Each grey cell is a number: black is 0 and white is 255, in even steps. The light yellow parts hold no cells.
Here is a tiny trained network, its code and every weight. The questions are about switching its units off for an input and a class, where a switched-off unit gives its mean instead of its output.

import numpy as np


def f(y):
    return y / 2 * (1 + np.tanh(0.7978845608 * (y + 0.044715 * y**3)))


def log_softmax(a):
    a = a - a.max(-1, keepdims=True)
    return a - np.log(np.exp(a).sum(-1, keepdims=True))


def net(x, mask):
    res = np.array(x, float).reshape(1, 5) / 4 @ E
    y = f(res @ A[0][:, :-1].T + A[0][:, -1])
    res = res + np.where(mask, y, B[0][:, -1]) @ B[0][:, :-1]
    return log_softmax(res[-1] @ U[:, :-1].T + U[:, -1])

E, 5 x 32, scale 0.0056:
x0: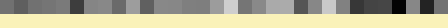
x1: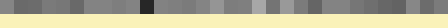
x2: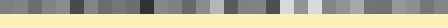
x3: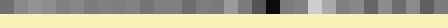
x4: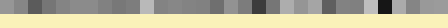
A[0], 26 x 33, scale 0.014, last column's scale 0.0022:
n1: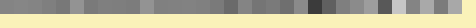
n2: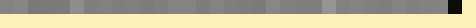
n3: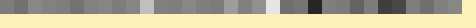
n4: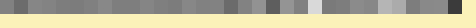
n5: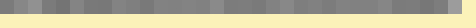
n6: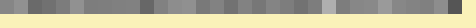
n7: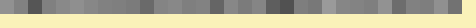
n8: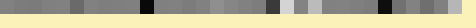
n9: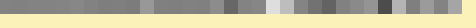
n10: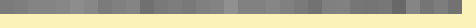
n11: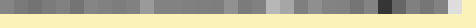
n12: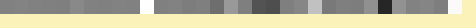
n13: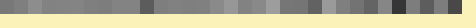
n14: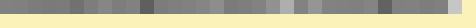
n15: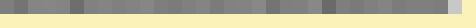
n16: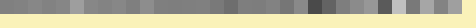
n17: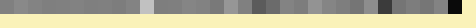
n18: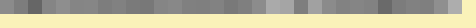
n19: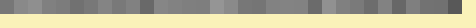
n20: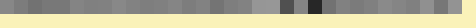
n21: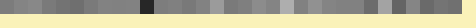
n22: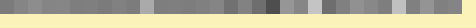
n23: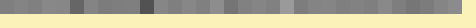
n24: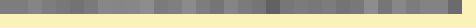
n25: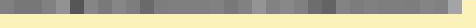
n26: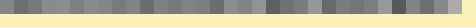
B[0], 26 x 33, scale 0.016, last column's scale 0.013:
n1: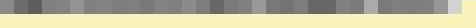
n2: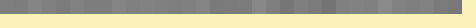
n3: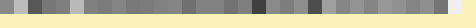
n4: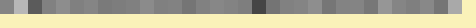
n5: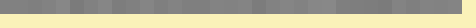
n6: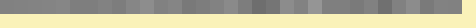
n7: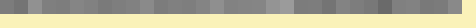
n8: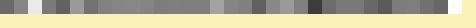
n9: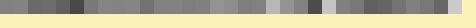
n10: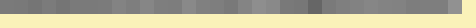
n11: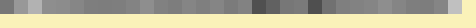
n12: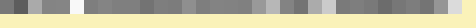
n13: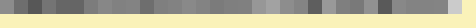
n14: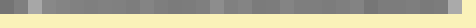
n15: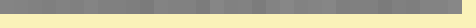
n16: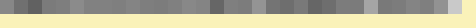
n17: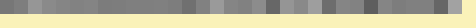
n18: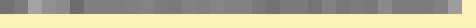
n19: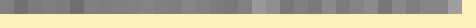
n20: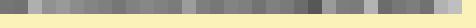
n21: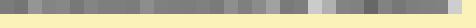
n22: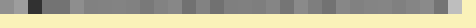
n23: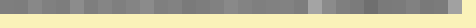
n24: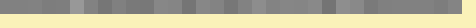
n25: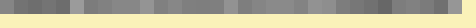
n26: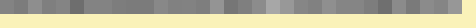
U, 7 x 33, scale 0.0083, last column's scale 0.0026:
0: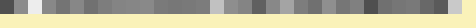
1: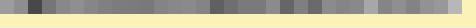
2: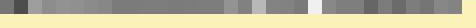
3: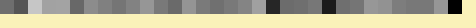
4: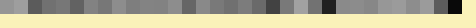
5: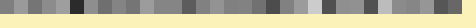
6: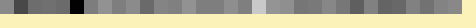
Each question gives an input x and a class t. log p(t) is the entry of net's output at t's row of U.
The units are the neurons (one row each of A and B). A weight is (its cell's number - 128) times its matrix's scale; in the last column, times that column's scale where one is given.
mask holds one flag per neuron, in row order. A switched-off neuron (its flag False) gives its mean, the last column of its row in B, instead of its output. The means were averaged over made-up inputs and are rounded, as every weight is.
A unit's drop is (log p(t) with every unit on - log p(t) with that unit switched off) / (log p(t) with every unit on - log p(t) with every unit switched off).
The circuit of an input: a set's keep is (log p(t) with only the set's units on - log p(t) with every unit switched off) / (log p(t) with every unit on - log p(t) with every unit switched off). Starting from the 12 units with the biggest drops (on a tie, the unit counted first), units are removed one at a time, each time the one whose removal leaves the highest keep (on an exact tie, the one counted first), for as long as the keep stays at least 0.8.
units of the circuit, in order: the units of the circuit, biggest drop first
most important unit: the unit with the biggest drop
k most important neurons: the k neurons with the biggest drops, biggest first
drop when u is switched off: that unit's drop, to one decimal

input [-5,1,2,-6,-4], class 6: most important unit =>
n3
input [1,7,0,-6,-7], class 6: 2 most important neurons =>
[n8; n13]
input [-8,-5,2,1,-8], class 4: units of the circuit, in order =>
[n12; n4]
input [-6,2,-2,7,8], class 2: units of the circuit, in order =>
[n12; n3]
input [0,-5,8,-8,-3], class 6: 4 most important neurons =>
[n8; n3; n12; n9]
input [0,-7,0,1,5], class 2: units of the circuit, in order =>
[n12; n8]
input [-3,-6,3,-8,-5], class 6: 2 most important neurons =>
[n3; n9]
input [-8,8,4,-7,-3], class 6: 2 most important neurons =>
[n3; n9]
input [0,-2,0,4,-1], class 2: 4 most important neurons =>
[n8; n3; n11; n9]
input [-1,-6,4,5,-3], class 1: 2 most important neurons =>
[n8; n22]
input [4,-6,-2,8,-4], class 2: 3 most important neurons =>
[n8; n9; n3]
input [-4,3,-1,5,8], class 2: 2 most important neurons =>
[n12; n3]
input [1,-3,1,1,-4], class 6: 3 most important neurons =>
[n8; n12; n3]
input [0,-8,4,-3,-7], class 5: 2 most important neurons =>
[n8; n12]
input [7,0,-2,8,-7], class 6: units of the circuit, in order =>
[n13]
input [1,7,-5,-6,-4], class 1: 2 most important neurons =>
[n3; n8]
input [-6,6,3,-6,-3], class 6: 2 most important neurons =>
[n3; n9]
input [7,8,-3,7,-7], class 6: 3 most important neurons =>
[n13; n19; n12]
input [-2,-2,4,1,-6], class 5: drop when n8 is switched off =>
0.2
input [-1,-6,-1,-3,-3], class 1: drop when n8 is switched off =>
0.5
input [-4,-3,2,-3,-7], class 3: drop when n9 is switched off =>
0.2
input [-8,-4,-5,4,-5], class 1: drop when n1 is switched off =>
0.0
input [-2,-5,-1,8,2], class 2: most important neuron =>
[n12]
